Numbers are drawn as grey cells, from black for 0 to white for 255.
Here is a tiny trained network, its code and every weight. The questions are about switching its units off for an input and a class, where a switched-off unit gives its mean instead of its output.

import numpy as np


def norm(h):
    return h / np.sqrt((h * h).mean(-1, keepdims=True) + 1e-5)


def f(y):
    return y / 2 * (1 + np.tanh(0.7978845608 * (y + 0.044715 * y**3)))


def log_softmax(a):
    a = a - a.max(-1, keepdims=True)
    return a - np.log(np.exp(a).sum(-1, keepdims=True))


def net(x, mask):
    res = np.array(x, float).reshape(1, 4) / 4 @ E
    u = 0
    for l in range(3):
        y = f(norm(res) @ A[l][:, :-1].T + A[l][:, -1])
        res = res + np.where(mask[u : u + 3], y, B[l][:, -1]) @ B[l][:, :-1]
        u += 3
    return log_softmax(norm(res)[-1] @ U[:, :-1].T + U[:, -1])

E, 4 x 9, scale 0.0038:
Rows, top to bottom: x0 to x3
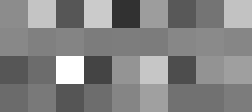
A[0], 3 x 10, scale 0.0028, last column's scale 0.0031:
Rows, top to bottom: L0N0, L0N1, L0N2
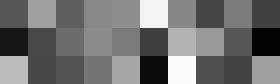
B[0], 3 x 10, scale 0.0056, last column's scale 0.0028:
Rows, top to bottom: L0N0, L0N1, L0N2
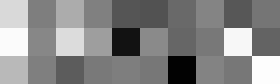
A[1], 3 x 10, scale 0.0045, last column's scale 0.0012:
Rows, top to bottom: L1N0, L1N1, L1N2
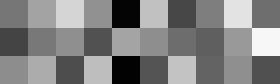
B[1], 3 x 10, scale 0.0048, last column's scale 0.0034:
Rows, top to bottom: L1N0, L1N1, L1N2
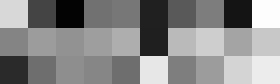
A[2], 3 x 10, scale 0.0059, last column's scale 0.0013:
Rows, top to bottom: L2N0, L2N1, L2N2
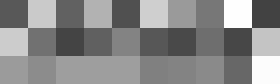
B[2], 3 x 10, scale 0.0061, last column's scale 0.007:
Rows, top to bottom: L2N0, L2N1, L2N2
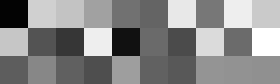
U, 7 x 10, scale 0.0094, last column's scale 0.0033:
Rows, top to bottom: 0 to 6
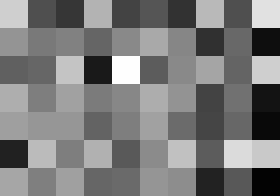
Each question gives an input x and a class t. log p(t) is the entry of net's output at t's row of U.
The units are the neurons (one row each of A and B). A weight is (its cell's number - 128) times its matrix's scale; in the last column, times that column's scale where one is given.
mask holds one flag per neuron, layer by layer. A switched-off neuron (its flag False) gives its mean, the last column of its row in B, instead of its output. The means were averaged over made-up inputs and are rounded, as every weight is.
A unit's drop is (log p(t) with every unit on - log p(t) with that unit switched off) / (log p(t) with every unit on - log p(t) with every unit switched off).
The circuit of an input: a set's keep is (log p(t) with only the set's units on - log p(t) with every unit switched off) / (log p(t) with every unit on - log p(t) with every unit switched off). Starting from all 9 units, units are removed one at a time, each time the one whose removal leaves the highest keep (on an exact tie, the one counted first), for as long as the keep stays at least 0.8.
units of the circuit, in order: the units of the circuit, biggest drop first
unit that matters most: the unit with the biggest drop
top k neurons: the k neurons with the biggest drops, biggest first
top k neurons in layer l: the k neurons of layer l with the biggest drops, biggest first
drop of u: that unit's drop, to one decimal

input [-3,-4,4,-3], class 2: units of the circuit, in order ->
[L2N1]
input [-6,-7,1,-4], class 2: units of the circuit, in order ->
[L1N0 L2N1]
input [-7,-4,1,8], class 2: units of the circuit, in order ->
[L1N0 L2N1]
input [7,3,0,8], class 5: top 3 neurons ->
[L1N2 L0N2 L2N0]
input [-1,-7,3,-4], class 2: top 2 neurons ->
[L2N1 L2N0]
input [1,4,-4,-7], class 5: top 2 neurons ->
[L1N0 L1N2]
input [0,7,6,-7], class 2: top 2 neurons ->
[L0N2 L2N1]
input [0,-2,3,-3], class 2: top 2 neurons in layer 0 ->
[L0N2 L0N1]
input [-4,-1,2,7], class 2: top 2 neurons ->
[L1N0 L2N1]
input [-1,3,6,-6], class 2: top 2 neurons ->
[L2N1 L0N2]
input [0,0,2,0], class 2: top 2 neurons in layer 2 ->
[L2N1 L2N0]
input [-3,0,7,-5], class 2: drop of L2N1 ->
0.6
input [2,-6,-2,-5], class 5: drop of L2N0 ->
0.0
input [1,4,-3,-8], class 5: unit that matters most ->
L1N0
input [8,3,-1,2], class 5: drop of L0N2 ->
0.1
